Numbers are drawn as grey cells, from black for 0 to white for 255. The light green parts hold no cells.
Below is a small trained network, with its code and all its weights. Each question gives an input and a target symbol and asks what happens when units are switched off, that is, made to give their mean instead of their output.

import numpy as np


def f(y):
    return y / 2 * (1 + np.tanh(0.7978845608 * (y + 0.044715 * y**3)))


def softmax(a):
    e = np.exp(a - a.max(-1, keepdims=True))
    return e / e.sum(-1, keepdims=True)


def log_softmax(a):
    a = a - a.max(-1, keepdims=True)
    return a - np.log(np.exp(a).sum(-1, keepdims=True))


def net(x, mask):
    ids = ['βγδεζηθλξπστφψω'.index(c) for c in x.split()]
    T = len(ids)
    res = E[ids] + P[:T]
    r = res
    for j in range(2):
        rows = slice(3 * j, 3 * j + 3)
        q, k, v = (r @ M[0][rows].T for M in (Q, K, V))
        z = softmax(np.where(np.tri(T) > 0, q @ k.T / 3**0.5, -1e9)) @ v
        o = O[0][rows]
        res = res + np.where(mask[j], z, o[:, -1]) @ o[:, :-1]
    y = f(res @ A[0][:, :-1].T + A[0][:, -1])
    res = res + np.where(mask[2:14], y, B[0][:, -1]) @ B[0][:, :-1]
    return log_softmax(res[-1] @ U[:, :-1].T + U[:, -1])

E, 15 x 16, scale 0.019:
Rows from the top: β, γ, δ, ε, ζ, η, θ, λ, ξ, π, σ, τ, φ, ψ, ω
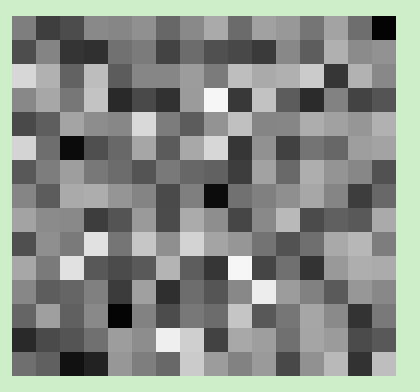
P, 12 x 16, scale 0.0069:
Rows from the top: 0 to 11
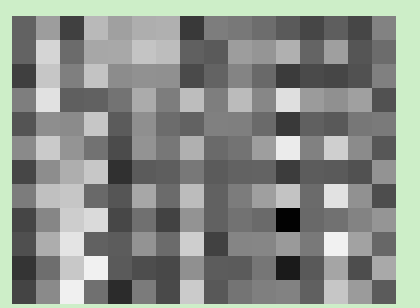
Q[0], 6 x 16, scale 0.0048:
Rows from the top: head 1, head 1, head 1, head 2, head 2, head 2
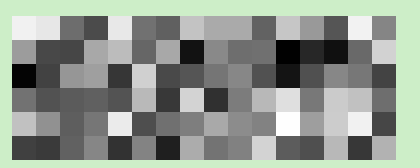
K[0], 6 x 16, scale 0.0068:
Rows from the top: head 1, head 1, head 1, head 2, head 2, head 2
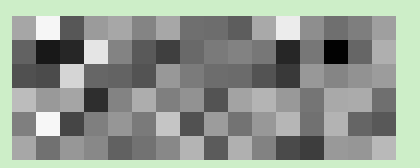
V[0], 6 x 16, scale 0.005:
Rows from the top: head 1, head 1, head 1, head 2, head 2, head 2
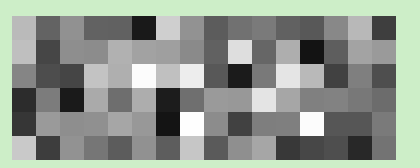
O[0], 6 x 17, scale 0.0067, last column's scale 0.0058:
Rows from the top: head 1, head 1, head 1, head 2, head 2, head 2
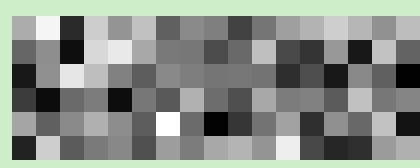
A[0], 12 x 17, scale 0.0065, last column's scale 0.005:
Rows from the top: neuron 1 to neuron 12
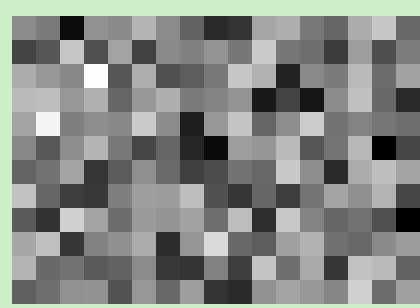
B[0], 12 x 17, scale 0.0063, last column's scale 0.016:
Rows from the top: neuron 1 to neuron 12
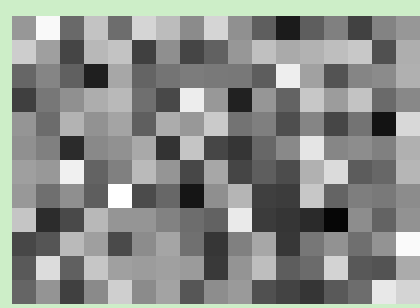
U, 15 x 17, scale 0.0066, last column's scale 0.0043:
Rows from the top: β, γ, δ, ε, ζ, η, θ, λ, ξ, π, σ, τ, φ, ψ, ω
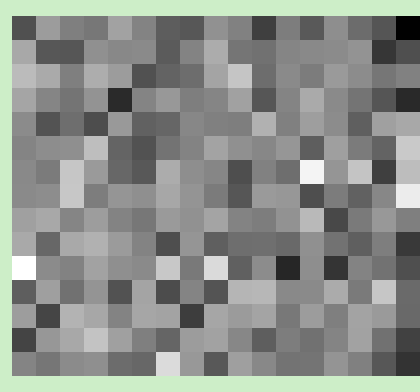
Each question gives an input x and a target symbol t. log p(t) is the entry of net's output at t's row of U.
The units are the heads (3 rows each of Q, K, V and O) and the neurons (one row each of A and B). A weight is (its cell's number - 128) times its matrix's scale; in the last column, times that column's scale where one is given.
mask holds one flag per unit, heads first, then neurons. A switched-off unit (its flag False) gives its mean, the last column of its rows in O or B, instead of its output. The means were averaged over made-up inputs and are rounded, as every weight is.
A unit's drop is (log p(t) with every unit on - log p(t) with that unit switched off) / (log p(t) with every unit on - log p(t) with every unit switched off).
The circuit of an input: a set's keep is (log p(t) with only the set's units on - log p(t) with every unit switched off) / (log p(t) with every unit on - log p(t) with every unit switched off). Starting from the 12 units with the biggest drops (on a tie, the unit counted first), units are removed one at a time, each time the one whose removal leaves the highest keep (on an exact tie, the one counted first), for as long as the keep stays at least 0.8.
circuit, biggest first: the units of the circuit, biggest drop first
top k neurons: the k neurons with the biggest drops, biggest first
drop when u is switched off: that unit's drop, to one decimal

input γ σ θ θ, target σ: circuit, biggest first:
(head 1; neuron 1)
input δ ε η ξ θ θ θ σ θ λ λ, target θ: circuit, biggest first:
(head 2; neuron 12; neuron 5; head 1)
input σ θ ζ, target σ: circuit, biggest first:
(head 1; neuron 1)
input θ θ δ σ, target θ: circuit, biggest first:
(neuron 4; neuron 12)
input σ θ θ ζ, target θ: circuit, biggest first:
(neuron 12)
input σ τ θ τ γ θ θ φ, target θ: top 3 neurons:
(neuron 5; neuron 10; neuron 12)
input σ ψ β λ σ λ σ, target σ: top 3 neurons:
(neuron 5; neuron 1; neuron 11)
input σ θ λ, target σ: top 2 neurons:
(neuron 5; neuron 1)
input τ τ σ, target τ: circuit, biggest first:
(head 2; neuron 5)
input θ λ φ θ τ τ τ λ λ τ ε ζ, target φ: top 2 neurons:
(neuron 9; neuron 7)
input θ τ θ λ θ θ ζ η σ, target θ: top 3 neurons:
(neuron 4; neuron 12; neuron 9)
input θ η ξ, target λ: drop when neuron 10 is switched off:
-0.1
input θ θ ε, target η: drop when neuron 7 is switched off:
0.1
